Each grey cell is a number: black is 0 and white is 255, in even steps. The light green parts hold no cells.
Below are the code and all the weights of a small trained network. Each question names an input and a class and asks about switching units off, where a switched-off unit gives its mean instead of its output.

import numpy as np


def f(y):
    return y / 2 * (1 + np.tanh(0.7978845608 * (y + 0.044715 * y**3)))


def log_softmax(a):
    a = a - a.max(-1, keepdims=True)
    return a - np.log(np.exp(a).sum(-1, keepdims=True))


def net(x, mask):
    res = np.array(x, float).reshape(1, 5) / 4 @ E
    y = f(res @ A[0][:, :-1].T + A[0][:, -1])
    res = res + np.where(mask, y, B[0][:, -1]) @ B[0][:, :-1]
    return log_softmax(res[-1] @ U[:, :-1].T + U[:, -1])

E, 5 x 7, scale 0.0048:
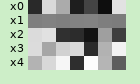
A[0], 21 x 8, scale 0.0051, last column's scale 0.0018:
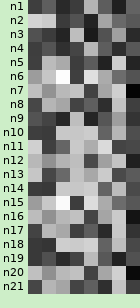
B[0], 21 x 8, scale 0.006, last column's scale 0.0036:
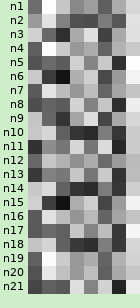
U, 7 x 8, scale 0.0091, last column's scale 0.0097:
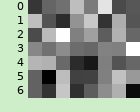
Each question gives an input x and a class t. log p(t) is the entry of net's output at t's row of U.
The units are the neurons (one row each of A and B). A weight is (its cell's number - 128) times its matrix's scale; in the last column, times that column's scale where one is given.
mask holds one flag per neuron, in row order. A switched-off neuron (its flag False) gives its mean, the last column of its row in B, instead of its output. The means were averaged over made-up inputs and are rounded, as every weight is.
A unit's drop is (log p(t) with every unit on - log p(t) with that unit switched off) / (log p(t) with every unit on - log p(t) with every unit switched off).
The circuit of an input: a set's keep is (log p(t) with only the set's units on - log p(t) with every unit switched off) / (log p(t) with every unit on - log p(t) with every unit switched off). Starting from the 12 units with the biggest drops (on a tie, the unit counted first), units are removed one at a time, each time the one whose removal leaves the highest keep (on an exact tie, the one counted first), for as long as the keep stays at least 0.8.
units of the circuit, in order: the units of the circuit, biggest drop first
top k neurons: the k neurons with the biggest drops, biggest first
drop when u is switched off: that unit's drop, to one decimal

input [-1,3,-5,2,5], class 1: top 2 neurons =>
[n6; n15]
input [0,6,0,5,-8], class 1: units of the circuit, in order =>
[n3]
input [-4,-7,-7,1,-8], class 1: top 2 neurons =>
[n3; n9]
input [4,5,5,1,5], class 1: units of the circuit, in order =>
[n15; n6]
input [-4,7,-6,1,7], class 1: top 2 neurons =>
[n6; n15]
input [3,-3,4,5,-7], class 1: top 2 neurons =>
[n3; n9]
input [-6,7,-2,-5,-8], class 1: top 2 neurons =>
[n3; n9]
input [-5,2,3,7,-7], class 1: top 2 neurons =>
[n3; n9]
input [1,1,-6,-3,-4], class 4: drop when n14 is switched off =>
0.2
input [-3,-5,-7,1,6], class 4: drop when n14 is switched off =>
0.3
